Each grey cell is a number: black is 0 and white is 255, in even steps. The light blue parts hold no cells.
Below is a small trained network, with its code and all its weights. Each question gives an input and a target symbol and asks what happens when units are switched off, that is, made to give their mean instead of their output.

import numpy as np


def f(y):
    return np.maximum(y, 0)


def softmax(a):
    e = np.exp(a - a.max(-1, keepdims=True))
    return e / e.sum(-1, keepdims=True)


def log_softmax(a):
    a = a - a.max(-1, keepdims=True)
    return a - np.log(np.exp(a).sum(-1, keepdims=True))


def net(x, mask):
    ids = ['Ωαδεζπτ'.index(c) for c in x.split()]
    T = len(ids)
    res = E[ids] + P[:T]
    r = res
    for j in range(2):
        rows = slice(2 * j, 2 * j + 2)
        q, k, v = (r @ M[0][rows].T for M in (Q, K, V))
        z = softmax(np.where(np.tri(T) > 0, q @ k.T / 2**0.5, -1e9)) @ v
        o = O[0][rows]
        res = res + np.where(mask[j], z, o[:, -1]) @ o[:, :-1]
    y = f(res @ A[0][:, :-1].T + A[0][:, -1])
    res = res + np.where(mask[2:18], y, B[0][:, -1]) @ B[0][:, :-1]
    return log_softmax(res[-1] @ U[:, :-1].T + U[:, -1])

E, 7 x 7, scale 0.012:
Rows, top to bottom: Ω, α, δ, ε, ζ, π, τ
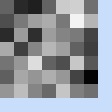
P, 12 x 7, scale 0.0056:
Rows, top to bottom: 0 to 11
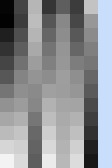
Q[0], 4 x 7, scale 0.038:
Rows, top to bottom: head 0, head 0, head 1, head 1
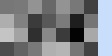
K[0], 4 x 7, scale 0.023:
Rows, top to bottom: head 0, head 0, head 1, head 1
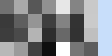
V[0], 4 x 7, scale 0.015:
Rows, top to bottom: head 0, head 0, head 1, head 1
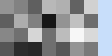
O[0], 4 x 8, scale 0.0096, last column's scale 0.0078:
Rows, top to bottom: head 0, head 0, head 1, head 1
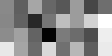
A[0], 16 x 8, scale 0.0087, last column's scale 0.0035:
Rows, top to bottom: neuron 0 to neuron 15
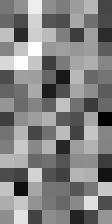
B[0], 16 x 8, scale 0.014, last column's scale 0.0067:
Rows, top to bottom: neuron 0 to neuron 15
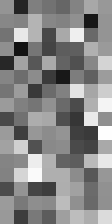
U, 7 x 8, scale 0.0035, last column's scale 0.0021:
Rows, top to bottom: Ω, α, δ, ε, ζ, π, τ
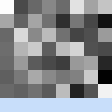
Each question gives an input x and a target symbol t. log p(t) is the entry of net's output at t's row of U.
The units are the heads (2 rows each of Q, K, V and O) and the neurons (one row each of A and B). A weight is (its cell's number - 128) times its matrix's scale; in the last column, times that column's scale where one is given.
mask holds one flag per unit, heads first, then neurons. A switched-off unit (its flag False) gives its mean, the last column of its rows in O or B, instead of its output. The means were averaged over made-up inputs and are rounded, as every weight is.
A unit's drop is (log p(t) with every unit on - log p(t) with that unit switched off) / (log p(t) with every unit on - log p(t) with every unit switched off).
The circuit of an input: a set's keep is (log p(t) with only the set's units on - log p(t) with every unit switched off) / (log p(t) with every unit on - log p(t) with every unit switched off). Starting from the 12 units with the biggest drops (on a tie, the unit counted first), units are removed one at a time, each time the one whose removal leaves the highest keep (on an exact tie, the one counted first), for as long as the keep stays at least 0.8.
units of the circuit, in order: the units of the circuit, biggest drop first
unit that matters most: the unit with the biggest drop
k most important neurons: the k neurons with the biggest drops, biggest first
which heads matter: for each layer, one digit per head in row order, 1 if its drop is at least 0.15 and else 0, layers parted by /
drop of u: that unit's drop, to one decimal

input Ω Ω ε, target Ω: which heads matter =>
01
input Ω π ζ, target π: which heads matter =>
11
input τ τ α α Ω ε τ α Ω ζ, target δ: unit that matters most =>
neuron 4
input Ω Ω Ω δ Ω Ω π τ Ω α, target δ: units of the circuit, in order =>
head 1; neuron 4; neuron 10
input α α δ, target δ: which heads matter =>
01
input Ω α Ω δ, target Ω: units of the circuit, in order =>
head 1; neuron 15
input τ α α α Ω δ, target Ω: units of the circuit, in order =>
neuron 15; head 1
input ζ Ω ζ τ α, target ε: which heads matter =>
01
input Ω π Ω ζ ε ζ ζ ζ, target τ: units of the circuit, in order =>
head 0; neuron 9; head 1
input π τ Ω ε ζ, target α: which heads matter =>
10
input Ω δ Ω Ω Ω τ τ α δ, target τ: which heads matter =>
01
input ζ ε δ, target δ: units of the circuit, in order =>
head 1; neuron 10; head 0
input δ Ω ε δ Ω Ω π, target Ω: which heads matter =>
01
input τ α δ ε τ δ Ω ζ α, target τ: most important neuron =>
neuron 9
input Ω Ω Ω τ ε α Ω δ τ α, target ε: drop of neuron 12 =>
0.5
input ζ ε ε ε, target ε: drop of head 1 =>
0.3
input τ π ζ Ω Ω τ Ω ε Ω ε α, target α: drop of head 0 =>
1.0
